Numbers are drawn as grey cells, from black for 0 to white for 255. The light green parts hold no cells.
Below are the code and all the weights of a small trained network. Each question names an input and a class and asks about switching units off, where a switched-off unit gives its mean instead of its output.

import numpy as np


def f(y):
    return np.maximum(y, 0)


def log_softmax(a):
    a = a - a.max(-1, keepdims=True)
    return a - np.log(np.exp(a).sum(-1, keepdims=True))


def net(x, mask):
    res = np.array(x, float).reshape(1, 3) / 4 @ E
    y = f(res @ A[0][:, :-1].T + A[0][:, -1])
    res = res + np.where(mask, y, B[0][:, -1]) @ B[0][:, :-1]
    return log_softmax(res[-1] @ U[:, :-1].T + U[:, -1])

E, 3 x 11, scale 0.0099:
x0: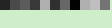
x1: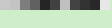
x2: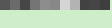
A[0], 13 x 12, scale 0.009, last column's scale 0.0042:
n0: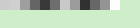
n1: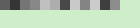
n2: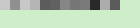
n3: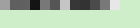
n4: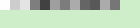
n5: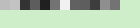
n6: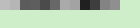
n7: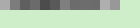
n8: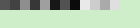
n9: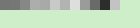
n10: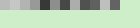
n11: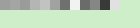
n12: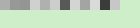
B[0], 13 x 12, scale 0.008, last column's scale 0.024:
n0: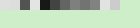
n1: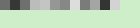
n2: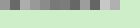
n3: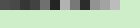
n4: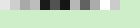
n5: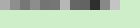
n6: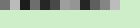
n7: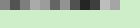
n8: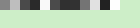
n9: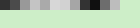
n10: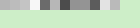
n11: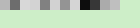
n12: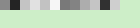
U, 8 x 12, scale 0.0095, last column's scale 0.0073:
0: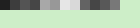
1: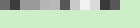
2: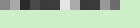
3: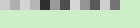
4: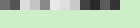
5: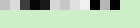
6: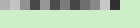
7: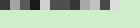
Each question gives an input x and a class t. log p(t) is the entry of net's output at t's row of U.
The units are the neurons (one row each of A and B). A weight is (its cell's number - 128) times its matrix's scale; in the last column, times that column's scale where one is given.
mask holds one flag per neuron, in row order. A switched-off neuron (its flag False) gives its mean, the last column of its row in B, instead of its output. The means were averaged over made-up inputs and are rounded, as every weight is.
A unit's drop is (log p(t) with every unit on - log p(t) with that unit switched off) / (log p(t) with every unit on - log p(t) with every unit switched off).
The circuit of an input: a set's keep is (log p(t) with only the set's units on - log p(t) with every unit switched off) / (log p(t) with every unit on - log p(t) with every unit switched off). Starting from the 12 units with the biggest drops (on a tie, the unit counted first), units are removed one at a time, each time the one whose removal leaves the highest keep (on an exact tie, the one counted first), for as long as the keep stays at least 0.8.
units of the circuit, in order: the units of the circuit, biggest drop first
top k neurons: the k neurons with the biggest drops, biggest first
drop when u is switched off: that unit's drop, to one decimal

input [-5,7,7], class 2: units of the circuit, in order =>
n6
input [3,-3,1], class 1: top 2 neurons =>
n3; n6
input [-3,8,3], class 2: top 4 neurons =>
n6; n3; n5; n12
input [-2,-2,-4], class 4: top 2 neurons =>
n8; n0
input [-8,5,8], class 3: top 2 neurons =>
n4; n10
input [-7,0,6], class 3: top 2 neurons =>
n0; n4
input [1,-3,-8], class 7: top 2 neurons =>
n8; n11
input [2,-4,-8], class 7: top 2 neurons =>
n8; n11
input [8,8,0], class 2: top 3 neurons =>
n3; n5; n12
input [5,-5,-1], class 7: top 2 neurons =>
n8; n11
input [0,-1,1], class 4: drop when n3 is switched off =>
0.1
